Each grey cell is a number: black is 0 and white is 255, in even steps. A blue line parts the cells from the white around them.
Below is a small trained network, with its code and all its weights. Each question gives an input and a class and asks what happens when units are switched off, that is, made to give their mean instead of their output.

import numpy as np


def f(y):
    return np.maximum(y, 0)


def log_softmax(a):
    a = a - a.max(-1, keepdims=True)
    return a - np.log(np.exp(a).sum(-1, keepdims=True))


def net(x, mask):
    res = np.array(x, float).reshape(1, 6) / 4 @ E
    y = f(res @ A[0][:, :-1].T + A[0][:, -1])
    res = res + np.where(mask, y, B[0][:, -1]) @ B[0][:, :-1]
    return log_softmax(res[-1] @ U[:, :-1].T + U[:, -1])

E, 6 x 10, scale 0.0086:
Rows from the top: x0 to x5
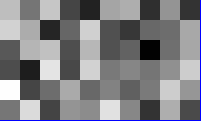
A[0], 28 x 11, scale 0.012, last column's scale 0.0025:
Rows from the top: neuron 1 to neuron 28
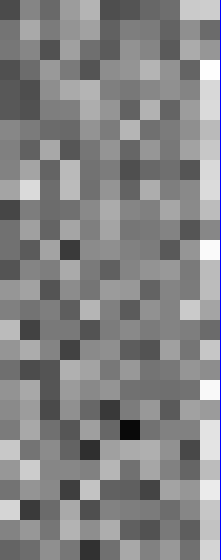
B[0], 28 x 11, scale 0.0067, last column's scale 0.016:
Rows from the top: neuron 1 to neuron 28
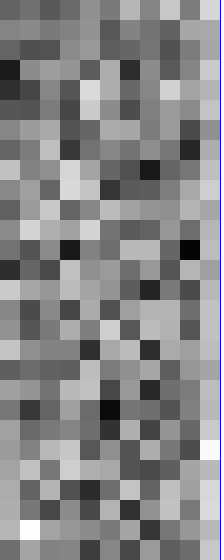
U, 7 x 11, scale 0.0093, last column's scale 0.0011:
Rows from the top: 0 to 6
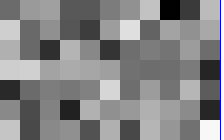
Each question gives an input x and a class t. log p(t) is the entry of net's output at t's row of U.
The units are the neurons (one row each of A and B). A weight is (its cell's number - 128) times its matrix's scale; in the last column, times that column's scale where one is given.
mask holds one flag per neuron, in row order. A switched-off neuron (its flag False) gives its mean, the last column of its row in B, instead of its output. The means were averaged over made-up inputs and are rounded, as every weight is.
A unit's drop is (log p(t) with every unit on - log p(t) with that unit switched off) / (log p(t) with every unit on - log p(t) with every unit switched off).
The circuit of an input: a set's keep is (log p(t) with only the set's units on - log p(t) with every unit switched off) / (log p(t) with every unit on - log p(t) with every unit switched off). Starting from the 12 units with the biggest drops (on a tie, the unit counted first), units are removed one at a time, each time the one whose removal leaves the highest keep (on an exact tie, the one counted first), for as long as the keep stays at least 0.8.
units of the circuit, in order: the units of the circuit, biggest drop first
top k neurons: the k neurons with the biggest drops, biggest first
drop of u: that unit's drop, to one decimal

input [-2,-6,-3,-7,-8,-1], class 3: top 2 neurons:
neuron 24; neuron 12
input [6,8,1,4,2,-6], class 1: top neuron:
neuron 25
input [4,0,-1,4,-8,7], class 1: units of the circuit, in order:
neuron 10; neuron 18
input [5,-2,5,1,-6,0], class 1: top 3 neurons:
neuron 25; neuron 18; neuron 23
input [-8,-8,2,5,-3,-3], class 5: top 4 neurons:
neuron 13; neuron 16; neuron 1; neuron 6
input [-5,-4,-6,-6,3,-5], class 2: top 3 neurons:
neuron 10; neuron 21; neuron 3
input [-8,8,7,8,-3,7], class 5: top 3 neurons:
neuron 16; neuron 6; neuron 5
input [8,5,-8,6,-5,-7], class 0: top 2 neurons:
neuron 13; neuron 8
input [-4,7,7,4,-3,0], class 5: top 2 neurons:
neuron 16; neuron 6
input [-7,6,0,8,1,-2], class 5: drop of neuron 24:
0.0
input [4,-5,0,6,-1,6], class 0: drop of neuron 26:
0.1
